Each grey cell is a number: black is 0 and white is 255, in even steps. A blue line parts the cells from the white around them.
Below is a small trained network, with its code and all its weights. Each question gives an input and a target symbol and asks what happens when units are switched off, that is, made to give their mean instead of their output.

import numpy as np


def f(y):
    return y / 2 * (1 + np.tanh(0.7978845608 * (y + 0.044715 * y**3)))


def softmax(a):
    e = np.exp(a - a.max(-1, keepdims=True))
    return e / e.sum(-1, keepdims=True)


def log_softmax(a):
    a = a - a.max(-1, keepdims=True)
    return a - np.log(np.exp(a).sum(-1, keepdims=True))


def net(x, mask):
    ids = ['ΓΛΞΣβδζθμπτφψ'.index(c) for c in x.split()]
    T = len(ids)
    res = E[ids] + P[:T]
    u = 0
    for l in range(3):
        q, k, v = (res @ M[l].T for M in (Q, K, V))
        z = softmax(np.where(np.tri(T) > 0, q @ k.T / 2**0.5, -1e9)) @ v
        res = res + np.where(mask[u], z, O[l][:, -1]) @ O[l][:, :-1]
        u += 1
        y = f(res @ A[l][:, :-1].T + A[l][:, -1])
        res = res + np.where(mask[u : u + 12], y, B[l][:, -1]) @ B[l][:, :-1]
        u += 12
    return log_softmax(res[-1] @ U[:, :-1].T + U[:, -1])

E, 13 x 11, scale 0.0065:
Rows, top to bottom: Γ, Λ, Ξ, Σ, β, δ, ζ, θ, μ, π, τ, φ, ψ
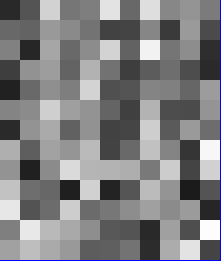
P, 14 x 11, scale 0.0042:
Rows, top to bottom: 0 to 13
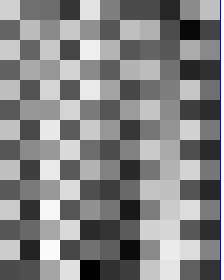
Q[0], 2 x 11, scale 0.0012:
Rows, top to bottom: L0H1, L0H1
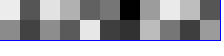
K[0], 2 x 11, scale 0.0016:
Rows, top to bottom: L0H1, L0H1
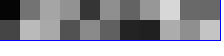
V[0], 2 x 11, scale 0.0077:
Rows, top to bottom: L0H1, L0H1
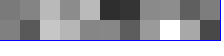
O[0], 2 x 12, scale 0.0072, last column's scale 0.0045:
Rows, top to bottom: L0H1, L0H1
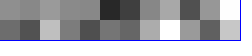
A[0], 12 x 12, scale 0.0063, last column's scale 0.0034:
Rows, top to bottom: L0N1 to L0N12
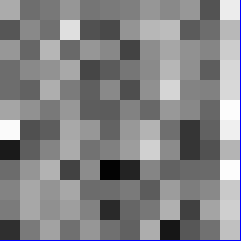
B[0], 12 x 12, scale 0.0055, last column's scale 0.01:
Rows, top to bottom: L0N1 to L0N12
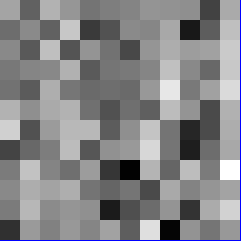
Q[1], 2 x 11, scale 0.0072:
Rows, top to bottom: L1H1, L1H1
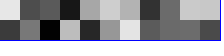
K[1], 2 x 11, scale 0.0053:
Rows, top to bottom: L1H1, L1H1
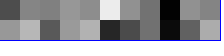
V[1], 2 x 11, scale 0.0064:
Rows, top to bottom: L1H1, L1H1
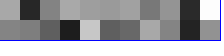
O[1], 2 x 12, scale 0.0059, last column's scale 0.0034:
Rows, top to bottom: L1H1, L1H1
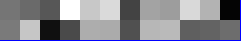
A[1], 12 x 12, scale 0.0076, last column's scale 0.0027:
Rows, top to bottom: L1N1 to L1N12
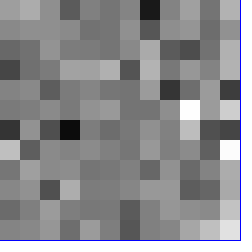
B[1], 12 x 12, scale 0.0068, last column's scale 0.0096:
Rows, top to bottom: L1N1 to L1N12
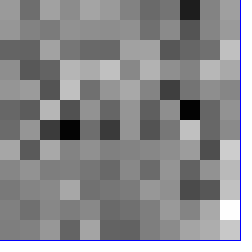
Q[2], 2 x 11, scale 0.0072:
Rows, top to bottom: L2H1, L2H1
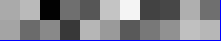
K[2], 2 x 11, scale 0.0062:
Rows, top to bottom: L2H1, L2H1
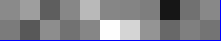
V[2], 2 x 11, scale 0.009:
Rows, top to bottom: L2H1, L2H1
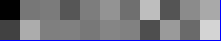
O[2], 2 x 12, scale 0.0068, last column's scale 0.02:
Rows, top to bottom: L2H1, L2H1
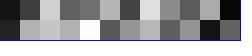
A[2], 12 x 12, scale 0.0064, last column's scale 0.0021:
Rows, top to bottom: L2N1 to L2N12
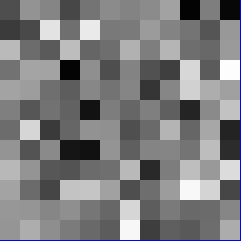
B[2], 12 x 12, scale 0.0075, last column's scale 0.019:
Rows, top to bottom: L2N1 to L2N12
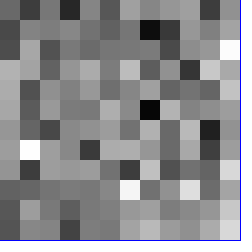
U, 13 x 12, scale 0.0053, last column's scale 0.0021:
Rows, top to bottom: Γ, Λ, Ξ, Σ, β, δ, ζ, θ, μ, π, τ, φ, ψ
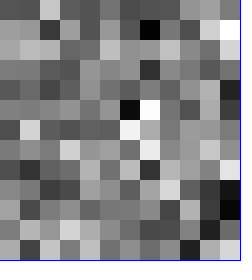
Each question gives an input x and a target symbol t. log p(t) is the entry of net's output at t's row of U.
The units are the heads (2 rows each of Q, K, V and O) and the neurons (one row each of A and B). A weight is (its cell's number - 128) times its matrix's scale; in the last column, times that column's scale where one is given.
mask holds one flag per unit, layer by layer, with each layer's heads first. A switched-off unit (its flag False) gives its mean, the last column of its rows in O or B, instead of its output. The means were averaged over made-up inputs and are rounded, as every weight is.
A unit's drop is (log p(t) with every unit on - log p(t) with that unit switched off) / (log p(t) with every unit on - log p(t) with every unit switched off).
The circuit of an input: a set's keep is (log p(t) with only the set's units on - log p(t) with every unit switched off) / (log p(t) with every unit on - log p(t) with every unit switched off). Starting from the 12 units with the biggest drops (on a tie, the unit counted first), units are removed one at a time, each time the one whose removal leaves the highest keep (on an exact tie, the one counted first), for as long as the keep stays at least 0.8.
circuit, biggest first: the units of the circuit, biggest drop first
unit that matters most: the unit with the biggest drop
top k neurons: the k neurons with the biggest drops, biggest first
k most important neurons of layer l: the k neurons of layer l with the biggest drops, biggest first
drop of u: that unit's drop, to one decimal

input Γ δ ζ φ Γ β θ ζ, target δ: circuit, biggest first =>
(L2H1, L2N10)
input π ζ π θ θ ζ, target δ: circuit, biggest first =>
(L1H1, L2H1)
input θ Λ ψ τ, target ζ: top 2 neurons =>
(L0N9, L0N3)
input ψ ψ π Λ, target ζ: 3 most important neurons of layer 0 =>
(L0N12, L0N6, L0N4)
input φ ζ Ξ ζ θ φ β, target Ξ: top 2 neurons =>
(L2N8, L0N11)
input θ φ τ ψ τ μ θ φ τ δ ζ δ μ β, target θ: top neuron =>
(L0N12)
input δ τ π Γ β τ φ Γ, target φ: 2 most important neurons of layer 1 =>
(L1N12, L1N11)
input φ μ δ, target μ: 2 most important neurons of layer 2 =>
(L2N10, L2N9)
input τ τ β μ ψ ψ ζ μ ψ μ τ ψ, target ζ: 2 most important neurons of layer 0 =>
(L0N2, L0N4)
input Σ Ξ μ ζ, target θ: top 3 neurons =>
(L0N12, L1N4, L0N9)
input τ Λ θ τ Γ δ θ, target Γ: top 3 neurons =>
(L2N2, L0N5, L0N3)
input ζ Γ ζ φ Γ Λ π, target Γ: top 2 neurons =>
(L2N2, L0N7)
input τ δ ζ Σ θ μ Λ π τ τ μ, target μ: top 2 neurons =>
(L2N10, L0N5)
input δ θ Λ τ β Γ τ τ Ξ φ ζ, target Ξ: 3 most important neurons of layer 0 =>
(L0N5, L0N3, L0N11)
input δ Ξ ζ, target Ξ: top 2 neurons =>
(L2N8, L2N3)
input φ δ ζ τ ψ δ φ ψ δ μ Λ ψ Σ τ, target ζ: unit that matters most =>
L2H1
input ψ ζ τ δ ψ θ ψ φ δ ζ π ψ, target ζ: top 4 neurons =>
(L2N12, L2N11, L2N3, L0N2)
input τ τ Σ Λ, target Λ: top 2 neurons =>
(L0N12, L1N4)
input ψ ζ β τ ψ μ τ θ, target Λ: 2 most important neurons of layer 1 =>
(L1N1, L1N8)
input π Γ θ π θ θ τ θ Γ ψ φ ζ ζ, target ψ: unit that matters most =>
L0N4
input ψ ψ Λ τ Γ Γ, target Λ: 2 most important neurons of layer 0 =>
(L0N6, L0N12)
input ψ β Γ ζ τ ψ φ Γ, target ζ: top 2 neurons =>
(L0N4, L0N6)
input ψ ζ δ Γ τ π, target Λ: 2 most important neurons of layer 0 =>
(L0N12, L0N7)
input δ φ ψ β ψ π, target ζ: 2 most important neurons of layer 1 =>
(L1N3, L1N1)
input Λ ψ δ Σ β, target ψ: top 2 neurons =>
(L2N4, L2N3)
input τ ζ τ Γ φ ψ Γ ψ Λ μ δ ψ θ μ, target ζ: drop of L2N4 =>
0.0
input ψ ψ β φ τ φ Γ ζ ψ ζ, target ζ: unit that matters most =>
L0N12
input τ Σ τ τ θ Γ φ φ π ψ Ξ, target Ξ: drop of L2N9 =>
0.1
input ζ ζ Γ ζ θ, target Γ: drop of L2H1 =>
1.4
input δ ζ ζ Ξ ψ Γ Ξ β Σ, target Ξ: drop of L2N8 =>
0.7
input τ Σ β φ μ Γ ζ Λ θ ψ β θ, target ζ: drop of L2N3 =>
0.1
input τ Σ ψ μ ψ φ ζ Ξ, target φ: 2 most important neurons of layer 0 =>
(L0N11, L0N2)
